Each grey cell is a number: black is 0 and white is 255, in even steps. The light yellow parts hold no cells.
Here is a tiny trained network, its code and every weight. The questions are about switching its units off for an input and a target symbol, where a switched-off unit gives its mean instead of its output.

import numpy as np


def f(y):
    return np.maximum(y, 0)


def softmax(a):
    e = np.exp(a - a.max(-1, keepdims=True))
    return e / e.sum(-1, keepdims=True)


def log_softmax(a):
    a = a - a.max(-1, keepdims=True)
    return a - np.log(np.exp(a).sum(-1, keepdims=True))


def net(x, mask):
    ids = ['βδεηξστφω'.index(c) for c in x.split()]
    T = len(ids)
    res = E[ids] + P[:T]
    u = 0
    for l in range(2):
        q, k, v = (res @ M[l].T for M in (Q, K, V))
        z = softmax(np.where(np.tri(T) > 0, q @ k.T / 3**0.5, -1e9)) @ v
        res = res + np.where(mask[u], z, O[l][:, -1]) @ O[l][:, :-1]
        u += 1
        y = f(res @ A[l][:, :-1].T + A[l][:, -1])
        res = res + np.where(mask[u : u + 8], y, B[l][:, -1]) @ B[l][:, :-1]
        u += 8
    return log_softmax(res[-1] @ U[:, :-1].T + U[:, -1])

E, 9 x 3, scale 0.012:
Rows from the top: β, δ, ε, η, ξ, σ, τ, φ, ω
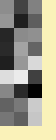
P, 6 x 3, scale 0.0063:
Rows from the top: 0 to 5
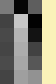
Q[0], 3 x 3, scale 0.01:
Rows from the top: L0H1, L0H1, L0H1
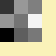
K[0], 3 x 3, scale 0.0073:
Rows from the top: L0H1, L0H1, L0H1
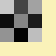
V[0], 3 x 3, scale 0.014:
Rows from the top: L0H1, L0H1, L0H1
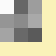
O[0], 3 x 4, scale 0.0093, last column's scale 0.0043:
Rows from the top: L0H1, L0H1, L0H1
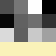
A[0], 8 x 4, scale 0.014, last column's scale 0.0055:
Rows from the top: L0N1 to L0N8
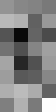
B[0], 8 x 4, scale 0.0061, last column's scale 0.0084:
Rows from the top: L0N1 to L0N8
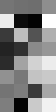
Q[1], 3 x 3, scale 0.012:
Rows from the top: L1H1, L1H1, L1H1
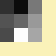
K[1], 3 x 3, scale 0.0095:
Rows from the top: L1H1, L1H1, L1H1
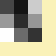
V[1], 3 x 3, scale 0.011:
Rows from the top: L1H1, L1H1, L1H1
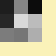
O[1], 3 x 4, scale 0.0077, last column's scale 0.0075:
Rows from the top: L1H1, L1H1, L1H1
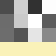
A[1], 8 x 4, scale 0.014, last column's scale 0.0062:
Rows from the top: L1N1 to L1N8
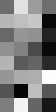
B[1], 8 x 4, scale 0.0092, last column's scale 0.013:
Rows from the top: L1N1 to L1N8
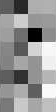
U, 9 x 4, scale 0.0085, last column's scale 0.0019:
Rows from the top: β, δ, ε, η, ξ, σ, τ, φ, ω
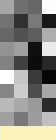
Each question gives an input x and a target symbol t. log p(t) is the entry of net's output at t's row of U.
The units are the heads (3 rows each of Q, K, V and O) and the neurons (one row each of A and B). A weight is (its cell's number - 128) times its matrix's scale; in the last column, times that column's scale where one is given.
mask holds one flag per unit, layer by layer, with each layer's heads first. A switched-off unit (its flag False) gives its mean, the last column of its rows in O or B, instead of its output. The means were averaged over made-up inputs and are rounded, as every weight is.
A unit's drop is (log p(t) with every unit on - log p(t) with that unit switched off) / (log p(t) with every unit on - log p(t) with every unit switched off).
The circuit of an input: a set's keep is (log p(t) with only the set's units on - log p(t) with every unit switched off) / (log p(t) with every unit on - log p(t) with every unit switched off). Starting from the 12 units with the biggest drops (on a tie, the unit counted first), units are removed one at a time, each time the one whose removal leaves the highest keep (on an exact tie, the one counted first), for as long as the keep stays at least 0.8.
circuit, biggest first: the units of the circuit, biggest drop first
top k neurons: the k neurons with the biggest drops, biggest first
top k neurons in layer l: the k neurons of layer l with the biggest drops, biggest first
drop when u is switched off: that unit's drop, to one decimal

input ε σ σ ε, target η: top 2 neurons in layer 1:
[L1N1; L1N6]
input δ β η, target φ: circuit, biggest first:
[L1H1; L0H1; L0N2; L1N7]
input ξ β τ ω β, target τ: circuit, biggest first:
[L1H1; L0H1; L0N2; L0N3]
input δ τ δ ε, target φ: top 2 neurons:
[L0N5; L0N2]
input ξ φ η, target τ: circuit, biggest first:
[L1H1; L0H1; L1N8; L0N2]
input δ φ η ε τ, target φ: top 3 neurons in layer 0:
[L0N2; L0N5; L0N6]
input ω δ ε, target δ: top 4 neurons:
[L0N2; L1N1; L0N3; L1N6]
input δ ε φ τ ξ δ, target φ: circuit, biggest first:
[L1H1; L0N2]
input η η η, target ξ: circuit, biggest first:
[L0H1; L0N2; L1H1]
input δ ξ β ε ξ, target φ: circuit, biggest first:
[L0H1; L1H1; L0N2; L1N7]
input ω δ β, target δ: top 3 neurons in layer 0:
[L0N2; L0N3; L0N8]
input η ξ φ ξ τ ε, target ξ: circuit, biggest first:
[L0H1; L1N7; L1H1]
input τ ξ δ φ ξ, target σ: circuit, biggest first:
[L0H1; L1H1; L1N7; L1N4]
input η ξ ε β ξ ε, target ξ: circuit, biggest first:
[L0H1; L0N5; L1H1]
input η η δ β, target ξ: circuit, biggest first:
[L1H1]
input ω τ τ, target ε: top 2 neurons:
[L0N2; L0N3]
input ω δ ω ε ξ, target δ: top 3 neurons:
[L0N2; L1N1; L1N6]
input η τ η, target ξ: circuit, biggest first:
[L0H1; L1H1; L0N2]
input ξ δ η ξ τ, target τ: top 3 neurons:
[L1N8; L0N3; L0N2]
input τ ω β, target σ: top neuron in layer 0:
[L0N6]
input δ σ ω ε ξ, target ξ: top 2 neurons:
[L0N8; L0N2]
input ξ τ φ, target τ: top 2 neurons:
[L1N8; L0N3]
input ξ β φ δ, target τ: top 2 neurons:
[L1N8; L0N2]
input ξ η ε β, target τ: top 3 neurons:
[L1N8; L0N3; L0N2]
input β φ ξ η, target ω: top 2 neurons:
[L0N2; L1N2]
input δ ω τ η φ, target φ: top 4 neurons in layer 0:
[L0N2; L0N5; L0N3; L0N4]
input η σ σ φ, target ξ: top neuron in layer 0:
[L0N5]
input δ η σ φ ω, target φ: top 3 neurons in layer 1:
[L1N2; L1N7; L1N1]
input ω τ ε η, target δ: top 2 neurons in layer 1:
[L1N1; L1N6]
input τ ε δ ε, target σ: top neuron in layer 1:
[L1N7]
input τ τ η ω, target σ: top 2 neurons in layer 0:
[L0N5; L0N6]
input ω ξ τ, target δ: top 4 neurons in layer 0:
[L0N2; L0N3; L0N8; L0N7]
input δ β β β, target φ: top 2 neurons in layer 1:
[L1N2; L1N7]
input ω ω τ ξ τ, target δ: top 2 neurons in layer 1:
[L1N1; L1N7]
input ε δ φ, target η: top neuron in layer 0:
[L0N5]
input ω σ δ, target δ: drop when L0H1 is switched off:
0.9
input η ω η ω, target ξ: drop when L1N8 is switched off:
0.1
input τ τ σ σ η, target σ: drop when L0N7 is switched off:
0.0
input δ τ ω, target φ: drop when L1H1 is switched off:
1.2
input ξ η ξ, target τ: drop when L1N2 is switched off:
0.0
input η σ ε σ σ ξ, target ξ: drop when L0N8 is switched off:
0.2
